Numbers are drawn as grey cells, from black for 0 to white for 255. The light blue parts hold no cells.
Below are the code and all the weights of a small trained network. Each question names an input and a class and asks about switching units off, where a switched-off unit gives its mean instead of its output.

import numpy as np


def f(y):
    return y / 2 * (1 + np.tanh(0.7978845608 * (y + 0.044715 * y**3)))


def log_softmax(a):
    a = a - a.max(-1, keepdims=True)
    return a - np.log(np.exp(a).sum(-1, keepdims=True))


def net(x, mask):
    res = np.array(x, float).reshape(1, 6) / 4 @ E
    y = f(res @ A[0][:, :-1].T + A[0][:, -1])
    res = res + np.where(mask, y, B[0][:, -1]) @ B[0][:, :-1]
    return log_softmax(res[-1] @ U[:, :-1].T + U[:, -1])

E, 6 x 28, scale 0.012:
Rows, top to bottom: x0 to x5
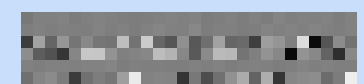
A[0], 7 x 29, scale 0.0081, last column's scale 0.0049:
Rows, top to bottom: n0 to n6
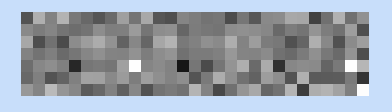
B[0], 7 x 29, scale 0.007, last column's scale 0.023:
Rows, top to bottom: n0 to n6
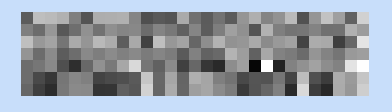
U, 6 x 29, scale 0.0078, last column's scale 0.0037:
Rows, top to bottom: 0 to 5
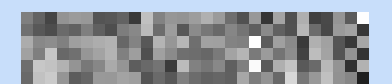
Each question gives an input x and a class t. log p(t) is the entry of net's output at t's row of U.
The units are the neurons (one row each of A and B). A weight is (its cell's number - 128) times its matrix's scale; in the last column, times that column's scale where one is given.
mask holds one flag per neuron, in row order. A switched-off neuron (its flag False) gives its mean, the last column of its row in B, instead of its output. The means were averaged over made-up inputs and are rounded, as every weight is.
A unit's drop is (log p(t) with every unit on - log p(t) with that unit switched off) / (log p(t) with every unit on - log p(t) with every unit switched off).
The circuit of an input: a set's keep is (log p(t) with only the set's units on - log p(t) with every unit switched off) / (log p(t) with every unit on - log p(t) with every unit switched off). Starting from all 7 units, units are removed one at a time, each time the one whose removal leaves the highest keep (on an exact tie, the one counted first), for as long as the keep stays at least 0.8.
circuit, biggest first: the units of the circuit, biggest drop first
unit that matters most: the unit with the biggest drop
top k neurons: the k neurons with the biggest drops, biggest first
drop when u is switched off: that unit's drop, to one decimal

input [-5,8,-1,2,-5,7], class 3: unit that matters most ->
n6
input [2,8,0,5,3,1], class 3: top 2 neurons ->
(n6 n2)
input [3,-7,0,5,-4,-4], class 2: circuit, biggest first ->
(n6 n4)
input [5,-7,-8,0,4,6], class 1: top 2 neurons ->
(n6 n0)
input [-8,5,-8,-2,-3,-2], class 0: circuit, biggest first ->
(n6 n4)
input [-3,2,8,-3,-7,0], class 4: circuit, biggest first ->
(n4 n0)
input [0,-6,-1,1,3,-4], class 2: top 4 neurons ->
(n4 n5 n6 n0)
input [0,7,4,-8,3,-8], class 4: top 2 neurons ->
(n0 n4)
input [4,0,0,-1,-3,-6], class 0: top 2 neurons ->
(n2 n4)
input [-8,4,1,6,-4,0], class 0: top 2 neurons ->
(n4 n5)
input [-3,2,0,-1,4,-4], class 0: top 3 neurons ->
(n4 n2 n0)
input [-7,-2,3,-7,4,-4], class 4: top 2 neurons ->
(n0 n4)
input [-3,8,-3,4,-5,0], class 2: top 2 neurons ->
(n4 n2)
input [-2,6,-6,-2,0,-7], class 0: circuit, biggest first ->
(n6)
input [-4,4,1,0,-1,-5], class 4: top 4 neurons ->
(n6 n4 n5 n2)
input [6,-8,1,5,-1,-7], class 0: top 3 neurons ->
(n5 n0 n4)
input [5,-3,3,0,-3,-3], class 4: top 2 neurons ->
(n6 n4)
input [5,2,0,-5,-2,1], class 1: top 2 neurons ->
(n6 n2)
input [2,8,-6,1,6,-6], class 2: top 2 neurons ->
(n2 n5)
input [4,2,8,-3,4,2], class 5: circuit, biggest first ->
(n0)
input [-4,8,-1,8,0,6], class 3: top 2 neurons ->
(n2 n6)
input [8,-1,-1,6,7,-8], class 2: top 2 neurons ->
(n2 n6)
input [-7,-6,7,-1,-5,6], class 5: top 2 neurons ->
(n0 n6)
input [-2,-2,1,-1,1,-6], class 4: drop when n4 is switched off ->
0.6
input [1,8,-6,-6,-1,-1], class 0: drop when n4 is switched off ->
0.4
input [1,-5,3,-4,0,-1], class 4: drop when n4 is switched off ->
0.7
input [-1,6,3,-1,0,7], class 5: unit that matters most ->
n6
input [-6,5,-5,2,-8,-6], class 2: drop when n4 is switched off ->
0.1
